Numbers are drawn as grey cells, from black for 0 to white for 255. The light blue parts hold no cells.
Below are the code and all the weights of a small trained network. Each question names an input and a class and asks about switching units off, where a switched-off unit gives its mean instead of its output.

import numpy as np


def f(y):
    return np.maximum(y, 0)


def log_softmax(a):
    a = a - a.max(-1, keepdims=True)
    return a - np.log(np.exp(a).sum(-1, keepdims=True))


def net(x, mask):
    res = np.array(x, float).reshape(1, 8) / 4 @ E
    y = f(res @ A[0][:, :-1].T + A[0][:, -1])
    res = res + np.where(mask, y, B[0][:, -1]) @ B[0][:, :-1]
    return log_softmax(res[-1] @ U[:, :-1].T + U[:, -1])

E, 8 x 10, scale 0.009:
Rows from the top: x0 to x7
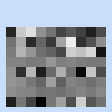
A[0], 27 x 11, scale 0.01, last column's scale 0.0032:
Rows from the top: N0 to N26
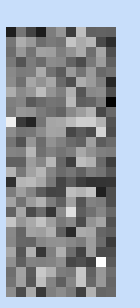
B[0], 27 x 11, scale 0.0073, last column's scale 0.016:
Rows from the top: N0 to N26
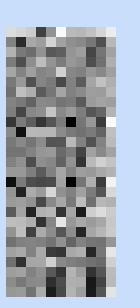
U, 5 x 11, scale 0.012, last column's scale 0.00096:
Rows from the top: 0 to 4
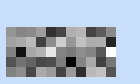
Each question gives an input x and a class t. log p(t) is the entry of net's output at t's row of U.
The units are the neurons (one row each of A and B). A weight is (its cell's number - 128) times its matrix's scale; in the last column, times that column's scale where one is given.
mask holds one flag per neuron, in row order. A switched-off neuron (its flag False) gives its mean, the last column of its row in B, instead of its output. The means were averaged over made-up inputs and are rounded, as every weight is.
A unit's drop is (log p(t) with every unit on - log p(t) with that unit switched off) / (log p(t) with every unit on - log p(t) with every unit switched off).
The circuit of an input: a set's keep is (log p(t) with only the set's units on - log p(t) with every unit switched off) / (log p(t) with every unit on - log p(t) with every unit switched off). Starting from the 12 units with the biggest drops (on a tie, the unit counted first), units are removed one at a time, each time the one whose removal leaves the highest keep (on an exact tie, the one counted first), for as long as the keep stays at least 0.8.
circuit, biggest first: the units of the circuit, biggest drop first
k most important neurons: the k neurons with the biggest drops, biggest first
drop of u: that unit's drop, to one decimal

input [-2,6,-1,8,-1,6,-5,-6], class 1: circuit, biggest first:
(N19)
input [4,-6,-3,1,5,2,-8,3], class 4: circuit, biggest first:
(N13; N20)
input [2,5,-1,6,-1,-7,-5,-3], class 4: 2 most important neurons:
(N0; N18)
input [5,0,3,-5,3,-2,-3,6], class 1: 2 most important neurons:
(N0; N9)
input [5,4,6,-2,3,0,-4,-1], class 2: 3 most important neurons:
(N16; N9; N1)
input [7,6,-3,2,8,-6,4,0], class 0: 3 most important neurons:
(N22; N26; N9)
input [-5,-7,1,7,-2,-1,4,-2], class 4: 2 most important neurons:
(N20; N15)
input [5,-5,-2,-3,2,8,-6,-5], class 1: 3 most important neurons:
(N9; N19; N18)
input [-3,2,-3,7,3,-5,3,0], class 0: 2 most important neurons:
(N15; N16)
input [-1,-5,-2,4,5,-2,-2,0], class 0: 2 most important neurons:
(N18; N26)
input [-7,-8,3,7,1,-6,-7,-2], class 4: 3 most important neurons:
(N20; N13; N15)
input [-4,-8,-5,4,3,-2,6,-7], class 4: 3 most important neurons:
(N20; N0; N5)
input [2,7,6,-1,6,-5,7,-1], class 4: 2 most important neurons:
(N18; N25)
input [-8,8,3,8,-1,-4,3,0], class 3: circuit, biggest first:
(N9)
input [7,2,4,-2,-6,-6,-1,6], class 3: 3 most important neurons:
(N15; N22; N26)
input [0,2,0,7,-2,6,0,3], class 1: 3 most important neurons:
(N26; N22; N0)
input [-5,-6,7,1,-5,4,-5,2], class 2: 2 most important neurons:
(N16; N1)
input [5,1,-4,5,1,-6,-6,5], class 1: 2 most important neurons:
(N0; N9)
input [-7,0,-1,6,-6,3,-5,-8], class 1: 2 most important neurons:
(N19; N15)
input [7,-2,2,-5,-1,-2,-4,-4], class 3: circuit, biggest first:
(N15)
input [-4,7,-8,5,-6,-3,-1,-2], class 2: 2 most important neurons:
(N23; N10)
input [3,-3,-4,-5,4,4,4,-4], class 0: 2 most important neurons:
(N0; N16)
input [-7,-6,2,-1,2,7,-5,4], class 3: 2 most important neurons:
(N9; N18)
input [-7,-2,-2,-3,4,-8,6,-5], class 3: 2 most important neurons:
(N9; N0)
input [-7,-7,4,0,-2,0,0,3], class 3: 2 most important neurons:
(N9; N18)
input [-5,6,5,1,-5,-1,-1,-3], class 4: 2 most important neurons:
(N18; N15)
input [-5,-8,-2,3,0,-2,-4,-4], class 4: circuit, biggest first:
(N20)
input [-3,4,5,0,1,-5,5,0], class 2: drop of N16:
0.2
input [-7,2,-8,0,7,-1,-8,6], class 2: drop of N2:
0.1
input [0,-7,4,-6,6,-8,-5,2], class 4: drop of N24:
0.1
